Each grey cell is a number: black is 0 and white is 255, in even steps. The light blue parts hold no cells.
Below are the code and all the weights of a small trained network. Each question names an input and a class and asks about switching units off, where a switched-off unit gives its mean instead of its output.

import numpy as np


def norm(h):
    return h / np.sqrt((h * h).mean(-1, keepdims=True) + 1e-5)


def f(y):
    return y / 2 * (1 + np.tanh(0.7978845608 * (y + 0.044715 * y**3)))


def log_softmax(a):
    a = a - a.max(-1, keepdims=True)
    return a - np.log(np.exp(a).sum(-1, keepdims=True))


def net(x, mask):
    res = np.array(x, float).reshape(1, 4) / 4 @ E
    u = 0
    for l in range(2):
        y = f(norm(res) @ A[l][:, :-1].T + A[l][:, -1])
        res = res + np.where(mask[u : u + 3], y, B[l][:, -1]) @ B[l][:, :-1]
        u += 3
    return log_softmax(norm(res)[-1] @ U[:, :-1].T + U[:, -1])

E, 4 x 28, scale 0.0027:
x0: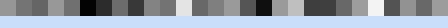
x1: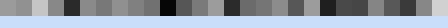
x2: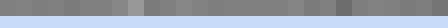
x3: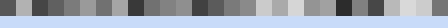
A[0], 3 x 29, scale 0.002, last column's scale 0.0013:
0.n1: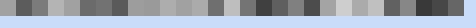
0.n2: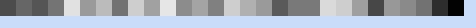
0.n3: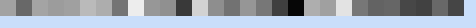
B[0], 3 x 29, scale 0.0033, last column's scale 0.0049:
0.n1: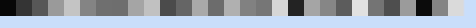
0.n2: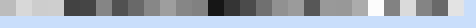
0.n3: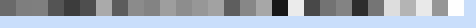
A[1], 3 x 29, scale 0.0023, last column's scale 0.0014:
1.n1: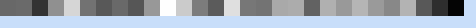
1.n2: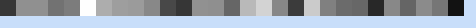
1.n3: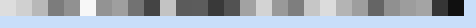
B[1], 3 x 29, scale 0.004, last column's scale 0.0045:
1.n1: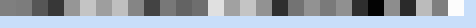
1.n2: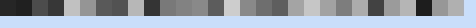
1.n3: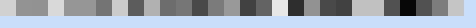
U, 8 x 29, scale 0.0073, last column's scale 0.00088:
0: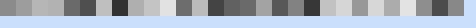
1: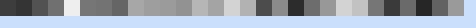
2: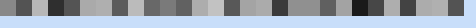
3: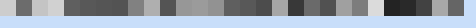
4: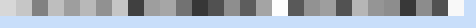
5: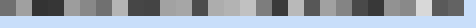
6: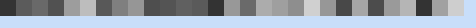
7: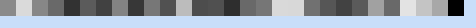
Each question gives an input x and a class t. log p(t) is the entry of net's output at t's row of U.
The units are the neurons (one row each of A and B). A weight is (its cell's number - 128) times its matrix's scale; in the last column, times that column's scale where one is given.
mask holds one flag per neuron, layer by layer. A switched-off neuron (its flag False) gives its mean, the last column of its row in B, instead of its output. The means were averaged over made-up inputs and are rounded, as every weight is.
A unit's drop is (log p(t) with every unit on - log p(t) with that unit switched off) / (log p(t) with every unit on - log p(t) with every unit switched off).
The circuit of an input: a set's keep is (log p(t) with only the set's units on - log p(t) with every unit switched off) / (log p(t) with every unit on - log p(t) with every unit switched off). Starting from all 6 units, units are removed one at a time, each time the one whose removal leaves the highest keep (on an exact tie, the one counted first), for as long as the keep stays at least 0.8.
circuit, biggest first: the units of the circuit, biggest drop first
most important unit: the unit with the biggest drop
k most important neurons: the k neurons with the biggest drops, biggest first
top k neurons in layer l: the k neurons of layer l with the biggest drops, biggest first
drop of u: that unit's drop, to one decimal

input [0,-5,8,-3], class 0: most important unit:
0.n2
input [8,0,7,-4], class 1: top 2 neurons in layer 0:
(0.n1, 0.n2)
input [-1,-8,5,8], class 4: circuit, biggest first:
(1.n3, 0.n3)
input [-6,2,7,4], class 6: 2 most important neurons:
(1.n2, 0.n2)
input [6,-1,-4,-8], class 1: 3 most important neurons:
(0.n1, 0.n2, 1.n3)
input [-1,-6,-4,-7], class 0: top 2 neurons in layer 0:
(0.n2, 0.n3)
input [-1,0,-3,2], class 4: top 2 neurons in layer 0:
(0.n1, 0.n3)
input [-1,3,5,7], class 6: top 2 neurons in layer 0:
(0.n2, 0.n3)
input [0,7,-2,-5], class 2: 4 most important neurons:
(1.n3, 0.n2, 0.n1, 0.n3)
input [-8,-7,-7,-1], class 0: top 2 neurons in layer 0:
(0.n3, 0.n2)
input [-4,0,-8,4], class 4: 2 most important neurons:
(1.n3, 0.n1)
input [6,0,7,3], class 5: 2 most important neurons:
(0.n2, 1.n1)
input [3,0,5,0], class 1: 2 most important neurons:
(0.n3, 0.n1)
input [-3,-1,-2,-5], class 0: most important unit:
1.n1
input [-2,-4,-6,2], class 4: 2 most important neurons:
(1.n3, 0.n3)
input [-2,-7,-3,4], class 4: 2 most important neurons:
(1.n3, 0.n2)
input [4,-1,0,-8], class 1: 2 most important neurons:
(0.n1, 0.n2)
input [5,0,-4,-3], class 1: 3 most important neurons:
(0.n1, 0.n2, 1.n3)
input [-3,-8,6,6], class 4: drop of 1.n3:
0.6
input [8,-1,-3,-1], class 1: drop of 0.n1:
0.1
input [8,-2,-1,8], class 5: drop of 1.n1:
0.2
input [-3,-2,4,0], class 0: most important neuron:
(0.n3)
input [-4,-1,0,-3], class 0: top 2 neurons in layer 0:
(0.n3, 0.n2)
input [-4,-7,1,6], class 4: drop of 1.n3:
0.4
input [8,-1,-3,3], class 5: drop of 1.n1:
0.3
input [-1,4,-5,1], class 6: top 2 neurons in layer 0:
(0.n2, 0.n3)
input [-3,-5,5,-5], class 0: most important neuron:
(0.n2)
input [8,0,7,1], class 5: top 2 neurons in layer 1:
(1.n1, 1.n3)
